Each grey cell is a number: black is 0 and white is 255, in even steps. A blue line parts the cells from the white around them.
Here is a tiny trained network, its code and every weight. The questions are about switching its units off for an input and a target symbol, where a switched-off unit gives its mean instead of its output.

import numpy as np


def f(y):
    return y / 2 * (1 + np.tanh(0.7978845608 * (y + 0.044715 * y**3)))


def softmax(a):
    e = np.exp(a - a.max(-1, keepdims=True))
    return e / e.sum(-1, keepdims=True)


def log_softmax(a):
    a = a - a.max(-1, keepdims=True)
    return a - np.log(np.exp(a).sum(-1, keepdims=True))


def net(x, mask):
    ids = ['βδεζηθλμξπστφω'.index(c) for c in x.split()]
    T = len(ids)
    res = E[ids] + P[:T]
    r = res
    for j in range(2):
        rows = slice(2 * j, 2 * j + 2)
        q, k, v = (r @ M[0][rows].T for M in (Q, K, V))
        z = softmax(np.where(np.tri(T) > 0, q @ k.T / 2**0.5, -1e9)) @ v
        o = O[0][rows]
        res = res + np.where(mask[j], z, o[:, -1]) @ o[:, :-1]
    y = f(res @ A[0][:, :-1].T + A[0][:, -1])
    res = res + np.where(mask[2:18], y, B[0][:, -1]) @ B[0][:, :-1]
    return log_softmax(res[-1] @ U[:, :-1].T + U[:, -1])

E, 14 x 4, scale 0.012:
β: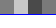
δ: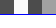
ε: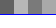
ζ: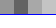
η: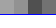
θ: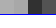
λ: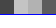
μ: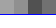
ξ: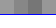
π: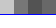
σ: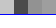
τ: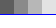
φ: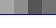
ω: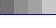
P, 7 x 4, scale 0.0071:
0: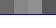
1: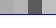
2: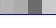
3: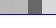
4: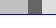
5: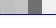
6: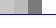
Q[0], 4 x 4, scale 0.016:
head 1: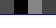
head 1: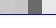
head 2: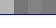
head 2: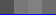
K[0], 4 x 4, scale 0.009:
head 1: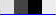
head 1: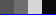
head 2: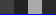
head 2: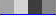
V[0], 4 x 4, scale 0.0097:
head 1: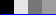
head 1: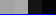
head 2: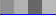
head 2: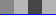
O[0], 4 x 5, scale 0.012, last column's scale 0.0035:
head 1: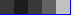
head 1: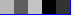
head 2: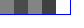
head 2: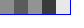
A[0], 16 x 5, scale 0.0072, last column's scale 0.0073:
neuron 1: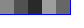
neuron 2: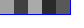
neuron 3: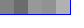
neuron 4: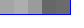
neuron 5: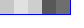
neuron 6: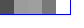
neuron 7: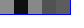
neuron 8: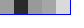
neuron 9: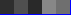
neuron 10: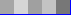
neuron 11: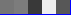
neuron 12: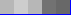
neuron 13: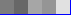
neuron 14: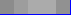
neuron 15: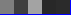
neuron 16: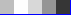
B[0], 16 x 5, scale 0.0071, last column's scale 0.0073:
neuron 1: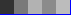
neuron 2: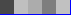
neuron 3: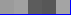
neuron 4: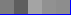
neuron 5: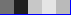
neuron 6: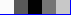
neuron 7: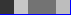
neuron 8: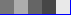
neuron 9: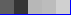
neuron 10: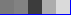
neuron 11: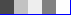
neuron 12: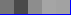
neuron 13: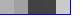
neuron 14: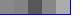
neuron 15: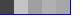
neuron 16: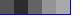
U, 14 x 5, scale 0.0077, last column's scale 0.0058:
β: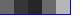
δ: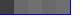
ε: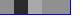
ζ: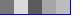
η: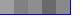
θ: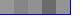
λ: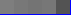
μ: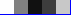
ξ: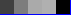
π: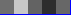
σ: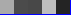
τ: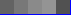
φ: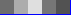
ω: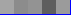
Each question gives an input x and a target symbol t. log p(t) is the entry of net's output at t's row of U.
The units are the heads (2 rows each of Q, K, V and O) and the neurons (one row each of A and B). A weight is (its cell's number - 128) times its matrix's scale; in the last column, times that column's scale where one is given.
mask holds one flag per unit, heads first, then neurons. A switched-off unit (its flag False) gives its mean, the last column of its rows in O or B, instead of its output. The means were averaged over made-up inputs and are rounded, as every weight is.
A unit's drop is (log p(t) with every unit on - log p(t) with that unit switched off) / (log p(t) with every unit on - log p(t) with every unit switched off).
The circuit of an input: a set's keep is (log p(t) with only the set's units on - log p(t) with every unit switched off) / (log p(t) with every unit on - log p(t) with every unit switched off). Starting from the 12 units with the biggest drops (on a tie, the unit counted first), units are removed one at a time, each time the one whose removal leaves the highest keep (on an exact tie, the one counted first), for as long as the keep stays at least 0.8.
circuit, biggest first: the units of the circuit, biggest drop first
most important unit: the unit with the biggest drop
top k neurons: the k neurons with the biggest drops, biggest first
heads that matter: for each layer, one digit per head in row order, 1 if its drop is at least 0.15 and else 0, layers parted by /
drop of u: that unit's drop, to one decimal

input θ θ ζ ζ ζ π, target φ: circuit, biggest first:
[head 1; neuron 2; neuron 15]
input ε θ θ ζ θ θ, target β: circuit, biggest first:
[head 1]
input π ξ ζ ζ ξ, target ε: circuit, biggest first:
[head 1; neuron 5; neuron 16]
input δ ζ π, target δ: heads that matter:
10
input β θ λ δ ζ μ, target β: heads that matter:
10
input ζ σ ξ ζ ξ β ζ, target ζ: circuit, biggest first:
[head 1; neuron 5]
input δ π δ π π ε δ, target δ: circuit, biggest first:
[head 1; head 2; neuron 7; neuron 15]
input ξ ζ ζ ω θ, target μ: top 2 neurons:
[neuron 11; neuron 9]
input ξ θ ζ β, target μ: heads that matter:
00
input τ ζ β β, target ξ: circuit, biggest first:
[head 1; neuron 11; neuron 9]
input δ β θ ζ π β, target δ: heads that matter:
11
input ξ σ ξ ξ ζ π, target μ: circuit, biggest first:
[neuron 11; neuron 9; head 1]
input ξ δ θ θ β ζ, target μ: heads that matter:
00
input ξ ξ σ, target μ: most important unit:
neuron 11
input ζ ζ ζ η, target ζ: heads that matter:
10
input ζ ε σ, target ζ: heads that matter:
11
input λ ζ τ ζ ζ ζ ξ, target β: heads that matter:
10
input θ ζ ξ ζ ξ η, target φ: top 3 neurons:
[neuron 2; neuron 15; neuron 5]
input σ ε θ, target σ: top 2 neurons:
[neuron 5; neuron 16]
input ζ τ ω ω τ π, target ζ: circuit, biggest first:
[head 1]
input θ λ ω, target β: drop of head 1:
0.9
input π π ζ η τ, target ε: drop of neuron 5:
0.5
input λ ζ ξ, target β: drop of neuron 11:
0.2
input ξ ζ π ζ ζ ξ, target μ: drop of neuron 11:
0.2
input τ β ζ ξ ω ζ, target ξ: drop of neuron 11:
0.5
